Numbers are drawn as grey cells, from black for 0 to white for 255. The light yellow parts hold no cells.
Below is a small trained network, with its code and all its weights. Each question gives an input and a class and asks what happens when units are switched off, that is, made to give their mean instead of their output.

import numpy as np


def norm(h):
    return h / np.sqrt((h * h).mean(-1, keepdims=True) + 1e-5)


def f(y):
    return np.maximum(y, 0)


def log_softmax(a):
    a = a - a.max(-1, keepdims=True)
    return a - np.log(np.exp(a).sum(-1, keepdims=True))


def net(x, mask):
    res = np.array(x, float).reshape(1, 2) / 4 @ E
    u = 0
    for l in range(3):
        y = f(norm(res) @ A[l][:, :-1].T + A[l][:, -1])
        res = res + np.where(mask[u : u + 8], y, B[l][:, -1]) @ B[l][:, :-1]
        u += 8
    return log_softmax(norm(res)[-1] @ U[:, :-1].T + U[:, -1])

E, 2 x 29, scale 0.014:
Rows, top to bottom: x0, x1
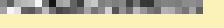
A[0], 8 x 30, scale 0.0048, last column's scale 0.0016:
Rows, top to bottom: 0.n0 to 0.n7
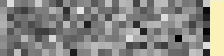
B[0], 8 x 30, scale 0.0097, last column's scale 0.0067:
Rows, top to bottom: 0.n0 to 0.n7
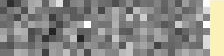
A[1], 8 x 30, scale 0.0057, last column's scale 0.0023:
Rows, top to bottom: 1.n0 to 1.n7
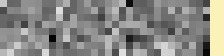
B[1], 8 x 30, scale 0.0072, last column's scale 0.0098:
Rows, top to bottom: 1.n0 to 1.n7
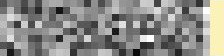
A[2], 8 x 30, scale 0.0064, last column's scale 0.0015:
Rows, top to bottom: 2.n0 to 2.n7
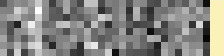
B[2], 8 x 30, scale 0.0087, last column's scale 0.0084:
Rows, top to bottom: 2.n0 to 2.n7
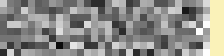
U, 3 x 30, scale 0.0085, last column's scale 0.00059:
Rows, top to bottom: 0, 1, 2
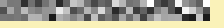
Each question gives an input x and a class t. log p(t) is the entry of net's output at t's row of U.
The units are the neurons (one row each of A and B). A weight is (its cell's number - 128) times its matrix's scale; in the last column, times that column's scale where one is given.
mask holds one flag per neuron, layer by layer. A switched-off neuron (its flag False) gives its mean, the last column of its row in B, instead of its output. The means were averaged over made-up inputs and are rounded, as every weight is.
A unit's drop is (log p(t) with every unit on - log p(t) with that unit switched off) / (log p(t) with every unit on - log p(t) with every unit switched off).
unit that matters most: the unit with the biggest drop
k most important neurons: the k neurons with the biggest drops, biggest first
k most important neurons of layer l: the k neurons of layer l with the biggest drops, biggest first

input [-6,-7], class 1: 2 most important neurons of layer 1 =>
[1.n1 1.n5]
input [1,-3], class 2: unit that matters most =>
1.n1
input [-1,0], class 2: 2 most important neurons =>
[1.n4 2.n2]
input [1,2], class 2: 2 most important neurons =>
[0.n0 1.n1]
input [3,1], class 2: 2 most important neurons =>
[0.n6 1.n1]
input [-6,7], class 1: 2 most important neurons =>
[1.n7 1.n1]
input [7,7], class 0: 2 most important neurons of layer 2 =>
[2.n6 2.n0]
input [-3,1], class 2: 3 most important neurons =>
[1.n1 1.n5 2.n2]
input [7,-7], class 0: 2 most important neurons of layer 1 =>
[1.n7 1.n5]
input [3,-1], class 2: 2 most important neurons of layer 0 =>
[0.n6 0.n3]
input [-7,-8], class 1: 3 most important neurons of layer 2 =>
[2.n3 2.n6 2.n0]
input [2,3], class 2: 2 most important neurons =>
[0.n0 1.n4]
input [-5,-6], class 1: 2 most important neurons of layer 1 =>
[1.n1 1.n5]
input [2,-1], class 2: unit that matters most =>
0.n6
